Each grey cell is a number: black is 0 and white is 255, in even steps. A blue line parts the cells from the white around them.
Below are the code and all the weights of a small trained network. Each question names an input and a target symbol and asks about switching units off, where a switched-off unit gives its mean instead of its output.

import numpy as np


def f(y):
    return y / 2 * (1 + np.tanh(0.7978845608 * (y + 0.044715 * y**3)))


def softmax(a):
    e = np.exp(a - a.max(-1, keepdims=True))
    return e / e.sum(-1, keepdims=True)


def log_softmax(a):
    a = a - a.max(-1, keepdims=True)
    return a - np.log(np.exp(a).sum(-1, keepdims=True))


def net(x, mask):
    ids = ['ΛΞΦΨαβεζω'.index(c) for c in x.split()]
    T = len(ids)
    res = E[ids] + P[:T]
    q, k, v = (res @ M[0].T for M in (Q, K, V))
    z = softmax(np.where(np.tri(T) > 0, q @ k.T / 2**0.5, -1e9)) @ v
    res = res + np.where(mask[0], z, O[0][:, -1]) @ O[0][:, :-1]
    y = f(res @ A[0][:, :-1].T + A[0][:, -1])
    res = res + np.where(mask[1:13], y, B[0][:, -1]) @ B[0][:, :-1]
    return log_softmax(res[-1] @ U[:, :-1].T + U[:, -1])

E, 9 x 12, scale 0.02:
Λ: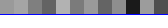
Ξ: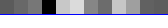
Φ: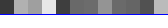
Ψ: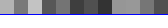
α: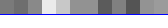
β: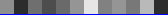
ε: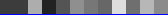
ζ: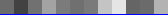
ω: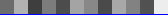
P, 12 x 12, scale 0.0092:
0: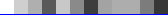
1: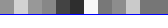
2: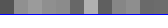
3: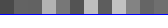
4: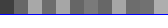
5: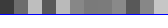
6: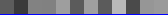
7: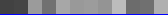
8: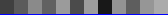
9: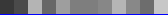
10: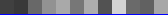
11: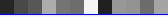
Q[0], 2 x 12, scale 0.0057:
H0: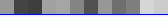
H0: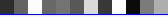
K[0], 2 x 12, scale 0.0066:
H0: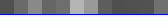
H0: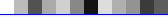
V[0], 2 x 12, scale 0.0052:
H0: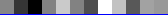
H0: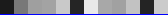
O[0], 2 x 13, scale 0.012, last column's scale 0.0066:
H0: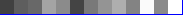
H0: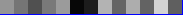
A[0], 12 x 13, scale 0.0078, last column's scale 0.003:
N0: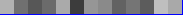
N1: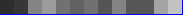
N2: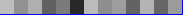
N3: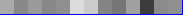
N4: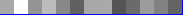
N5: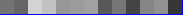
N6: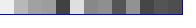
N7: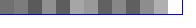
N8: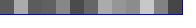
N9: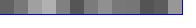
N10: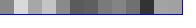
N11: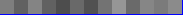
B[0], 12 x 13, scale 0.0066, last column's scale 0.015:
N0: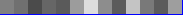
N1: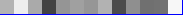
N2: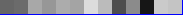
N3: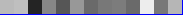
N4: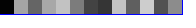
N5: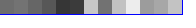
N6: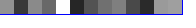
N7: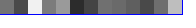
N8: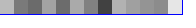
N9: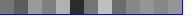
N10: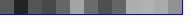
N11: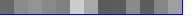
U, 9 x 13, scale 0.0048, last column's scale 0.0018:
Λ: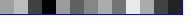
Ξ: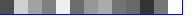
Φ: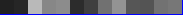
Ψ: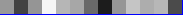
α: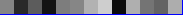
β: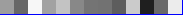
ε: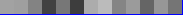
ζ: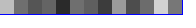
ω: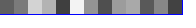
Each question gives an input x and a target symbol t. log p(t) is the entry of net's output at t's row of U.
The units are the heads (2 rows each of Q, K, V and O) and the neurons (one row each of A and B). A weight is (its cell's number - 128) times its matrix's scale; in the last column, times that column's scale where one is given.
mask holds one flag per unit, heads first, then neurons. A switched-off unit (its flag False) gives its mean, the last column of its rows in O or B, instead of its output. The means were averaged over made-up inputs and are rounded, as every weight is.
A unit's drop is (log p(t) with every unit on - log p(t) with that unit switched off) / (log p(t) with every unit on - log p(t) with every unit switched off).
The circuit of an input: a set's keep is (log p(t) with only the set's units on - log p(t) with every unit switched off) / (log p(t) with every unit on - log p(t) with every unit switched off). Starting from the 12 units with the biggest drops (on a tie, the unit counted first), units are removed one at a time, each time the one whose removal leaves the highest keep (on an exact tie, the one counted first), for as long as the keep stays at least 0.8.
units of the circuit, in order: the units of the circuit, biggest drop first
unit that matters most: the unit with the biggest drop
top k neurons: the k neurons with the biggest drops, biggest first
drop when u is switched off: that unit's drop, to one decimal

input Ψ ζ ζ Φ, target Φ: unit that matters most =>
N6
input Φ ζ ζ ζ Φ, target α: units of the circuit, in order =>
[H0; N10; N0]
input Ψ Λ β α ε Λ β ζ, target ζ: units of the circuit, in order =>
[H0; N3; N2; N6]
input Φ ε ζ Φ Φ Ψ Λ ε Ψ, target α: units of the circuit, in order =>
[H0; N0; N10; N8]
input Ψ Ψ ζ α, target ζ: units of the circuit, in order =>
[H0; N3; N5; N6]
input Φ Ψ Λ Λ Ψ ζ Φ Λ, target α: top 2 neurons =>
[N0; N8]
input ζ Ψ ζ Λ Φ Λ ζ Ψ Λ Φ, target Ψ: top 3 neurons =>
[N8; N10; N2]
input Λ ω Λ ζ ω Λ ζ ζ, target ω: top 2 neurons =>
[N6; N9]
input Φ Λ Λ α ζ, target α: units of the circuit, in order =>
[H0; N0; N10]
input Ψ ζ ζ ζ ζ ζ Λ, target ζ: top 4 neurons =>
[N3; N1; N5; N9]
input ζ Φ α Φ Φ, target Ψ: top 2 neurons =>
[N8; N10]
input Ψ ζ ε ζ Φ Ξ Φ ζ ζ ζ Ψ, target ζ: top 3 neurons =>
[N3; N1; N7]
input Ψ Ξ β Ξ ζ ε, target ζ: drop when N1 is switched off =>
0.2
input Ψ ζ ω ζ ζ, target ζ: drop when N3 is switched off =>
1.0
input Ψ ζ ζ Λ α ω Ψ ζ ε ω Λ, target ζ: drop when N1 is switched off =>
0.4
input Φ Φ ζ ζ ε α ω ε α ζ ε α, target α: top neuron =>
[N0]
